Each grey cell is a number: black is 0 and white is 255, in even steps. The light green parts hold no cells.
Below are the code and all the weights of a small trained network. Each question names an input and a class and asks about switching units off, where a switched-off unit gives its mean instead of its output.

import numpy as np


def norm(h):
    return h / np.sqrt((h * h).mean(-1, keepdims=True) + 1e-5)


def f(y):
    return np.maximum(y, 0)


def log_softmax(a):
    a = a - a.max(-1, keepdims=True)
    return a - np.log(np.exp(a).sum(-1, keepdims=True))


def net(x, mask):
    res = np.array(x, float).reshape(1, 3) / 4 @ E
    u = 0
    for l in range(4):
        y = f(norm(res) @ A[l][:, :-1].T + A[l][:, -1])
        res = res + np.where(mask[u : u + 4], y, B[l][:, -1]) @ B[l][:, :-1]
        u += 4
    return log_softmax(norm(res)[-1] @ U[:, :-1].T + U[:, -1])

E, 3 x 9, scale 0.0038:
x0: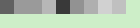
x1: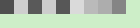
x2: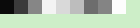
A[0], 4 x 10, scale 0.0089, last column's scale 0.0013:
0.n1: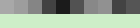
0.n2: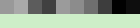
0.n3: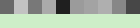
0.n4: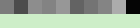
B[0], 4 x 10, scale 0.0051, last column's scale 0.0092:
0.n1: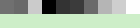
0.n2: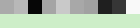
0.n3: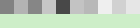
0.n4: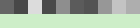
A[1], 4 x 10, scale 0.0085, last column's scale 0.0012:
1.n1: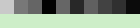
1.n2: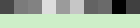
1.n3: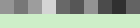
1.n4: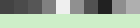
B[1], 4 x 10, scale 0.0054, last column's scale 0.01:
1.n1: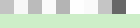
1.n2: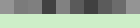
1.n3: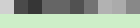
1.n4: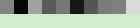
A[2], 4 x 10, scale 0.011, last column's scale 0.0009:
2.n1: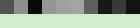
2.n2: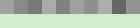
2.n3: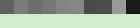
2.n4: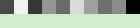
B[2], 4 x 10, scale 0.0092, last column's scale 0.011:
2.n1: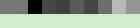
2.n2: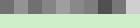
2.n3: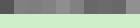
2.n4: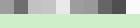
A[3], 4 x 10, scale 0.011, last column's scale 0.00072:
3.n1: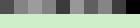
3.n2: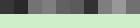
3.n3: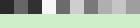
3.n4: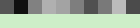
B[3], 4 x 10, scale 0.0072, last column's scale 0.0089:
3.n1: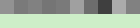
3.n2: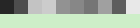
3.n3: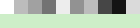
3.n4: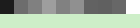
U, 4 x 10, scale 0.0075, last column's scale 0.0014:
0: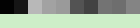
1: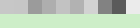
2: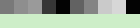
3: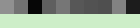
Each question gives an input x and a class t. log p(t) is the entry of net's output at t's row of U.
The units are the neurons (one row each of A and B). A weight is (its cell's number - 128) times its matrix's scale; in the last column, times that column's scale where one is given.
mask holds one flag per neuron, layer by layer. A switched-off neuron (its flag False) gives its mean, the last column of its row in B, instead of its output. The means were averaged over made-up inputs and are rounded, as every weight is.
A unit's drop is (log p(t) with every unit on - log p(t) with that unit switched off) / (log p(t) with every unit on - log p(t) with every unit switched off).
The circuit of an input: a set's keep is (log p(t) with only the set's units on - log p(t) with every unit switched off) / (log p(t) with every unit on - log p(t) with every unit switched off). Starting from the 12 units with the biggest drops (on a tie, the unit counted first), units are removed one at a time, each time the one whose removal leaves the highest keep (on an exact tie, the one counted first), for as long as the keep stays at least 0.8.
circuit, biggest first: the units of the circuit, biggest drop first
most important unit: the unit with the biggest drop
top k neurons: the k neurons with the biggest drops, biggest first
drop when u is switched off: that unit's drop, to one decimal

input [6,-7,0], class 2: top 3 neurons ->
(0.n2, 2.n4, 1.n4)
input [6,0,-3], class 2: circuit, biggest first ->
(0.n1, 2.n4)
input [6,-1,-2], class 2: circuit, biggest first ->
(0.n1, 2.n4)
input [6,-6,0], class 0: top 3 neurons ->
(0.n2, 0.n4, 1.n1)
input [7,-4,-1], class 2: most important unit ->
1.n1
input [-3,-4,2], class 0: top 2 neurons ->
(1.n4, 0.n1)
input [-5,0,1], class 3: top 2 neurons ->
(0.n2, 0.n1)
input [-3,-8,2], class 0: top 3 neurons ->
(1.n4, 0.n1, 3.n3)
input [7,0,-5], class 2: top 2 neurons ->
(0.n1, 1.n1)
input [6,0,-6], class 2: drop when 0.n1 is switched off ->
0.5
